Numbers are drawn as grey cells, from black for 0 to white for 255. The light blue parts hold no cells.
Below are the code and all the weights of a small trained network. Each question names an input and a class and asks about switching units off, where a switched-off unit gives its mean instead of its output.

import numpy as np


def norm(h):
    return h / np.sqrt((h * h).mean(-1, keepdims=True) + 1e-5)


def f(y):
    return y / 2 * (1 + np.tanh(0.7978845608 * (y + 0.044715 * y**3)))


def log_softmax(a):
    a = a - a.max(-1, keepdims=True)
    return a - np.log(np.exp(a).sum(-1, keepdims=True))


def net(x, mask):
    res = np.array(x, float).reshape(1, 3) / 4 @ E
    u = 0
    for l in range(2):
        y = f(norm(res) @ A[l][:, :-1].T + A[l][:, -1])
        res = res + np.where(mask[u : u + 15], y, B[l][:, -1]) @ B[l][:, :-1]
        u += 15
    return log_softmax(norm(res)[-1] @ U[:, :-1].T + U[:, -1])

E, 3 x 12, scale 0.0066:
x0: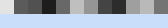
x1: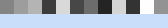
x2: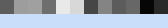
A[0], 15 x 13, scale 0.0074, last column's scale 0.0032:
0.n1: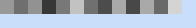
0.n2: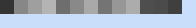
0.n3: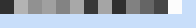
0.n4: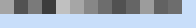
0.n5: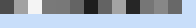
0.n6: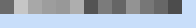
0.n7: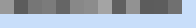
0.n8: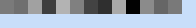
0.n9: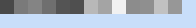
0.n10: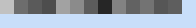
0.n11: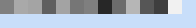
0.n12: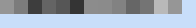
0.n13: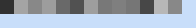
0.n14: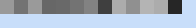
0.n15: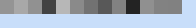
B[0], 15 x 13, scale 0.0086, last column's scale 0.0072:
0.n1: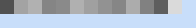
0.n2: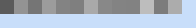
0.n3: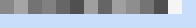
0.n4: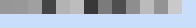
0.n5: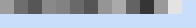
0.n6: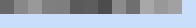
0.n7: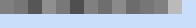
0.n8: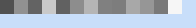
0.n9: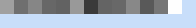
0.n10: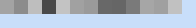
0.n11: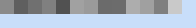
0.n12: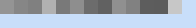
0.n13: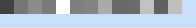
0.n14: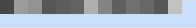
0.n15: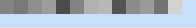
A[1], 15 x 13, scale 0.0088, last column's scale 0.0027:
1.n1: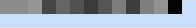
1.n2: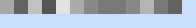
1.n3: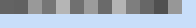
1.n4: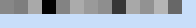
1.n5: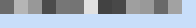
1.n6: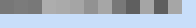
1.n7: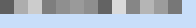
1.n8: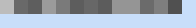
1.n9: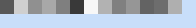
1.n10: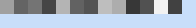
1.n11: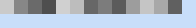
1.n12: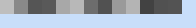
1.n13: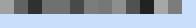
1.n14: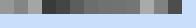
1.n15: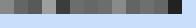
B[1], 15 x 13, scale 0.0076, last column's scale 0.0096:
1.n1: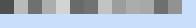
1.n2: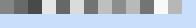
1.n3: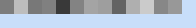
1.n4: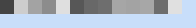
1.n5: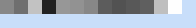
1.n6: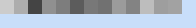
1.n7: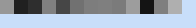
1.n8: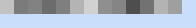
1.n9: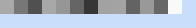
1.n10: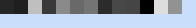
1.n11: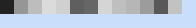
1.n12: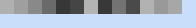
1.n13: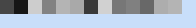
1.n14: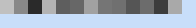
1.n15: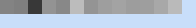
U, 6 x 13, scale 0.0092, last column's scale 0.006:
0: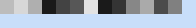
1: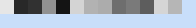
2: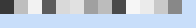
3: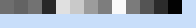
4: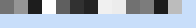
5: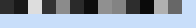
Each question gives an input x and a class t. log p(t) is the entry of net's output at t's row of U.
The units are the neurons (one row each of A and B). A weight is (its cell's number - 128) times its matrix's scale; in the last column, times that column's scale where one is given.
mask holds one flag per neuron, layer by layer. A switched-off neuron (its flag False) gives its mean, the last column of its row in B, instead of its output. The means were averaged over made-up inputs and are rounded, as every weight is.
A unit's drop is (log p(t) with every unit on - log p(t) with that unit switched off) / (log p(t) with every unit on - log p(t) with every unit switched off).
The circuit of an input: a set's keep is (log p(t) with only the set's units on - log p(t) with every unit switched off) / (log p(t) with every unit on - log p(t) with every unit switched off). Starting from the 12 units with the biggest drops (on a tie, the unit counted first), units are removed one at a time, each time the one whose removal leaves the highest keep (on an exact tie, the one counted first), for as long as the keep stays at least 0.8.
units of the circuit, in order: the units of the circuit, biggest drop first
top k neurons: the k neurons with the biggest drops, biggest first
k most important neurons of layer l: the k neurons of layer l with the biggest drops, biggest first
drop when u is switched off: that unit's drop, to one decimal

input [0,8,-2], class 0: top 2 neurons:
[0.n14, 1.n5]
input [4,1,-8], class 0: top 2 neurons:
[0.n5, 0.n14]
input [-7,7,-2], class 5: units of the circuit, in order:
[0.n5, 1.n10]
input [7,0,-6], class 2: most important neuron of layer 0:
[0.n3]
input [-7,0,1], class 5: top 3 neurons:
[0.n5, 0.n8, 1.n10]
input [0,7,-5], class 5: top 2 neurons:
[1.n5, 0.n14]
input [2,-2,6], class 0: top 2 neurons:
[0.n3, 0.n13]
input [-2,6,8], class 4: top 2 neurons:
[0.n5, 0.n8]
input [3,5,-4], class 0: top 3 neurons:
[0.n14, 0.n13, 1.n14]
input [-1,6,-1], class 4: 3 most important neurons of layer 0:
[0.n5, 0.n8, 0.n15]
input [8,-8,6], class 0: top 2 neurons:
[1.n12, 0.n3]
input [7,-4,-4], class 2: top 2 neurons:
[0.n3, 1.n11]
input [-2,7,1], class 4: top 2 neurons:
[0.n5, 1.n9]
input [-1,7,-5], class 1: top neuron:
[1.n4]
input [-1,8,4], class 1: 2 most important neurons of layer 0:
[0.n5, 0.n8]
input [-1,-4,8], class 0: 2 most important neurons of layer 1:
[1.n12, 1.n11]
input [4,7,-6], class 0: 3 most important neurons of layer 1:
[1.n14, 1.n7, 1.n13]
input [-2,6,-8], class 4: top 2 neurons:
[1.n1, 0.n11]
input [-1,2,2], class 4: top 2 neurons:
[0.n5, 1.n9]
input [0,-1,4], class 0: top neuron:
[0.n3]
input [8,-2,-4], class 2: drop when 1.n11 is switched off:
0.1
